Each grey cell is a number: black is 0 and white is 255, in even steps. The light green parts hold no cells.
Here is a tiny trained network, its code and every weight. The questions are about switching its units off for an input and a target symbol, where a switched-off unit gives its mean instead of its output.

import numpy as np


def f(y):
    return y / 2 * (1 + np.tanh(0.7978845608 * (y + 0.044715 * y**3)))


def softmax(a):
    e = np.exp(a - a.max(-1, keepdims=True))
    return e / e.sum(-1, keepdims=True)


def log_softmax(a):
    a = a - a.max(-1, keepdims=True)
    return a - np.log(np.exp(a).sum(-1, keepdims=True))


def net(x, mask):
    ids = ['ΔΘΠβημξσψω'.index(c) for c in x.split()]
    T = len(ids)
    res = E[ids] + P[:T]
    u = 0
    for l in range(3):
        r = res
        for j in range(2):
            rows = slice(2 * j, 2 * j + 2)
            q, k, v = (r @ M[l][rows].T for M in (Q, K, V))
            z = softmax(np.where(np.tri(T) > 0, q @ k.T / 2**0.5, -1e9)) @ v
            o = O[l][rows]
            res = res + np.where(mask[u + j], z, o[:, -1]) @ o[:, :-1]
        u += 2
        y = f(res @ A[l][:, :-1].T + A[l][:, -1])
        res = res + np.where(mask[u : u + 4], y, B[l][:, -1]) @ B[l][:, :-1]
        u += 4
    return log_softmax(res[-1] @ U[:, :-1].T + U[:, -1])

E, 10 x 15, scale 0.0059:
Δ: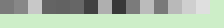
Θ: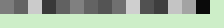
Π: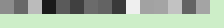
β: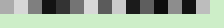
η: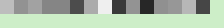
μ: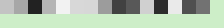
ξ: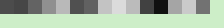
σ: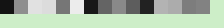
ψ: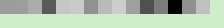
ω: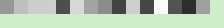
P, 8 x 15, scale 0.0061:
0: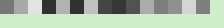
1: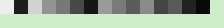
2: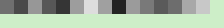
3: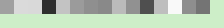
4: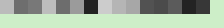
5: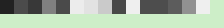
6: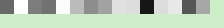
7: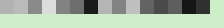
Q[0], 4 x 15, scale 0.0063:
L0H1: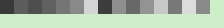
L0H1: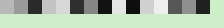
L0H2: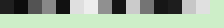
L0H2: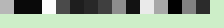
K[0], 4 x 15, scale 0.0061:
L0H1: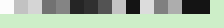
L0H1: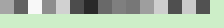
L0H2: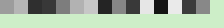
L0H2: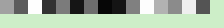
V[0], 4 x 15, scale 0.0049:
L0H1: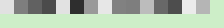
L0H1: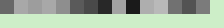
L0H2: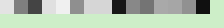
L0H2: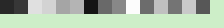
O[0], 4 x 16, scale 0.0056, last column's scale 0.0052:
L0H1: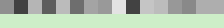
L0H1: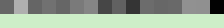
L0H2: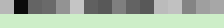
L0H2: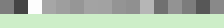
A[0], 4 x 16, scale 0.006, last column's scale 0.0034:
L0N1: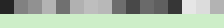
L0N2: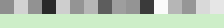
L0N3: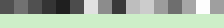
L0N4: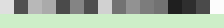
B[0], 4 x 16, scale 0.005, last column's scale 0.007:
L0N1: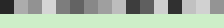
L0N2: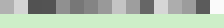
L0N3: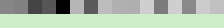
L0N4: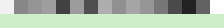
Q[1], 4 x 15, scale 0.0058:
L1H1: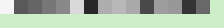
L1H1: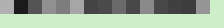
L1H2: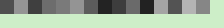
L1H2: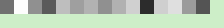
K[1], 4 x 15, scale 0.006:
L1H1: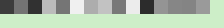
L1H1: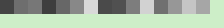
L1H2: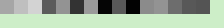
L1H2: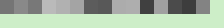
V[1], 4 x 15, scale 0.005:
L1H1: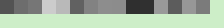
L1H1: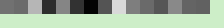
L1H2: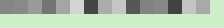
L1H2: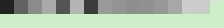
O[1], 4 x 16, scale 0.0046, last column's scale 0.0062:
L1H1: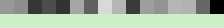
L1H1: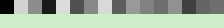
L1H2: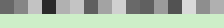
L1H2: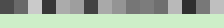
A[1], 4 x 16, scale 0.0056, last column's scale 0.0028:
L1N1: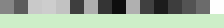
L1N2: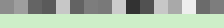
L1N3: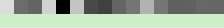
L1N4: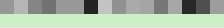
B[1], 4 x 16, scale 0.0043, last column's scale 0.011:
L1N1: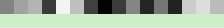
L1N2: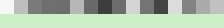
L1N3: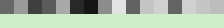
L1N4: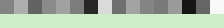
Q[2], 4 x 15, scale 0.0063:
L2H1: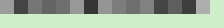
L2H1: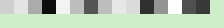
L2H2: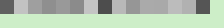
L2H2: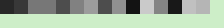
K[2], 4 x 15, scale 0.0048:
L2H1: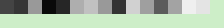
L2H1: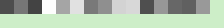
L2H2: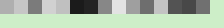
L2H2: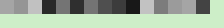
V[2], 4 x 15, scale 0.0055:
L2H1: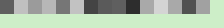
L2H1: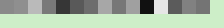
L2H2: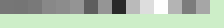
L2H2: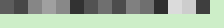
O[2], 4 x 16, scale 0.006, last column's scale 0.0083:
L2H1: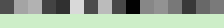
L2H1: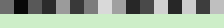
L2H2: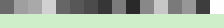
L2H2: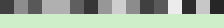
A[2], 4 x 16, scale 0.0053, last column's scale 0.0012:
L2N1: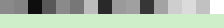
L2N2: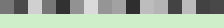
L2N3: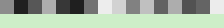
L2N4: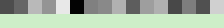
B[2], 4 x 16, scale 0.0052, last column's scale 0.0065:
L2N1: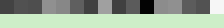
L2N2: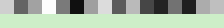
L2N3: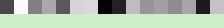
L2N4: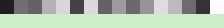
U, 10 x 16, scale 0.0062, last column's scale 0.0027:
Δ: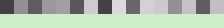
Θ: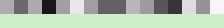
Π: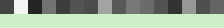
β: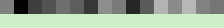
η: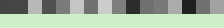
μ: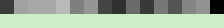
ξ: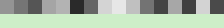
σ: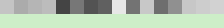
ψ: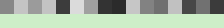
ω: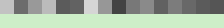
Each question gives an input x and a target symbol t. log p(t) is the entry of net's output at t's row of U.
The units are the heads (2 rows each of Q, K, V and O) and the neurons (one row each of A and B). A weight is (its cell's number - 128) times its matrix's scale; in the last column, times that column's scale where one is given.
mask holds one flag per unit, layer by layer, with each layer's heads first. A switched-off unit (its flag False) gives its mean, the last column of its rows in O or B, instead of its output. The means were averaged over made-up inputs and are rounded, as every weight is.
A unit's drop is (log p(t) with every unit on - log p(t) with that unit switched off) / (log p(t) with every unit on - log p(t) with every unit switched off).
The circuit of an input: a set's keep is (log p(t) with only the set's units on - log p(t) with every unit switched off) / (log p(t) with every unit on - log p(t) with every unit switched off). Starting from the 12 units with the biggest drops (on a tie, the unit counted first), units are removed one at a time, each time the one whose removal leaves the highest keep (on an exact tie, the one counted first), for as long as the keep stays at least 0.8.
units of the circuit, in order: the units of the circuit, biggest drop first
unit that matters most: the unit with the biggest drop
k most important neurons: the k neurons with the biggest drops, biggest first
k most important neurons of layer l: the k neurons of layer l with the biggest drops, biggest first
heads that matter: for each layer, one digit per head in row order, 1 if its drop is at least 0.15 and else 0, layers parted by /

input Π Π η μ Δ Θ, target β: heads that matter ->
01 / 00 / 00
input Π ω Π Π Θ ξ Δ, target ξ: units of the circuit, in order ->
[L2H2, L2H1, L2N3]
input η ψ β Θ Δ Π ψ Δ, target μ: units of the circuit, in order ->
[L0N3, L1H1, L1N1, L0N2]
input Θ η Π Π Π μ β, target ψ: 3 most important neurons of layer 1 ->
[L1N2, L1N3, L1N1]
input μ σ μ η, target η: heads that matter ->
01 / 10 / 10
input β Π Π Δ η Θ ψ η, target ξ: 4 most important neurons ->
[L0N4, L1N1, L0N3, L1N4]
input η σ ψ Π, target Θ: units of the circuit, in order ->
[L2H2, L0N1]
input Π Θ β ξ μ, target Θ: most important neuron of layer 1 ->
[L1N1]
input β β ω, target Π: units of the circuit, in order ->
[L0H2, L0H1]
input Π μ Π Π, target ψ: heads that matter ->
00 / 00 / 10
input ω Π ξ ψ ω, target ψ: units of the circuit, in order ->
[L2N3, L0N4, L1N4, L1N1]
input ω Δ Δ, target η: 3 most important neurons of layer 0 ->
[L0N3, L0N1, L0N4]
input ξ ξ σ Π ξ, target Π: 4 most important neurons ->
[L2N3, L0N4, L0N1, L1N3]
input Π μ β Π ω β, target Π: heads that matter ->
01 / 00 / 00
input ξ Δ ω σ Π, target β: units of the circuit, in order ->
[L2H1, L1H1, L0N1]
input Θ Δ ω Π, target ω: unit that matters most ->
L2N2
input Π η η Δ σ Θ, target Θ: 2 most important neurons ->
[L0N2, L1N1]
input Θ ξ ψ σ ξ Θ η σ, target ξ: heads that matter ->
10 / 00 / 11
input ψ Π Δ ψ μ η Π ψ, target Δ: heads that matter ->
00 / 10 / 10
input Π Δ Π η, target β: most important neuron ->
[L0N2]
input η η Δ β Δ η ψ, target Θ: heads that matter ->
00 / 00 / 01
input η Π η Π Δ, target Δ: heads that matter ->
00 / 00 / 10
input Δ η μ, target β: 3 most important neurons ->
[L2N1, L1N4, L0N4]
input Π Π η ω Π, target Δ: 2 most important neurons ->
[L2N4, L1N3]
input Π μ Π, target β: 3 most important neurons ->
[L0N4, L2N1, L1N4]
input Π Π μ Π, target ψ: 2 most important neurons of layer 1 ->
[L1N2, L1N3]
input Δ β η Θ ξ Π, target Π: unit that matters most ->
L0H2
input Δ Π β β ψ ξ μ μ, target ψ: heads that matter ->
10 / 11 / 00
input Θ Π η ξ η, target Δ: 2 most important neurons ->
[L1N3, L2N4]
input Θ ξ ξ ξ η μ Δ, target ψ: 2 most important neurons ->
[L1N2, L0N2]
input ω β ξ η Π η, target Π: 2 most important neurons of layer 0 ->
[L0N3, L0N4]
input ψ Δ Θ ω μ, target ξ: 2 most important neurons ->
[L1N1, L0N2]
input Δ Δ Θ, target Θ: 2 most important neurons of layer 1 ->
[L1N1, L1N4]
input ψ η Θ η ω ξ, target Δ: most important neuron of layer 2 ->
[L2N3]
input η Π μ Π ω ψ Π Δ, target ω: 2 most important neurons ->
[L2N2, L0N1]
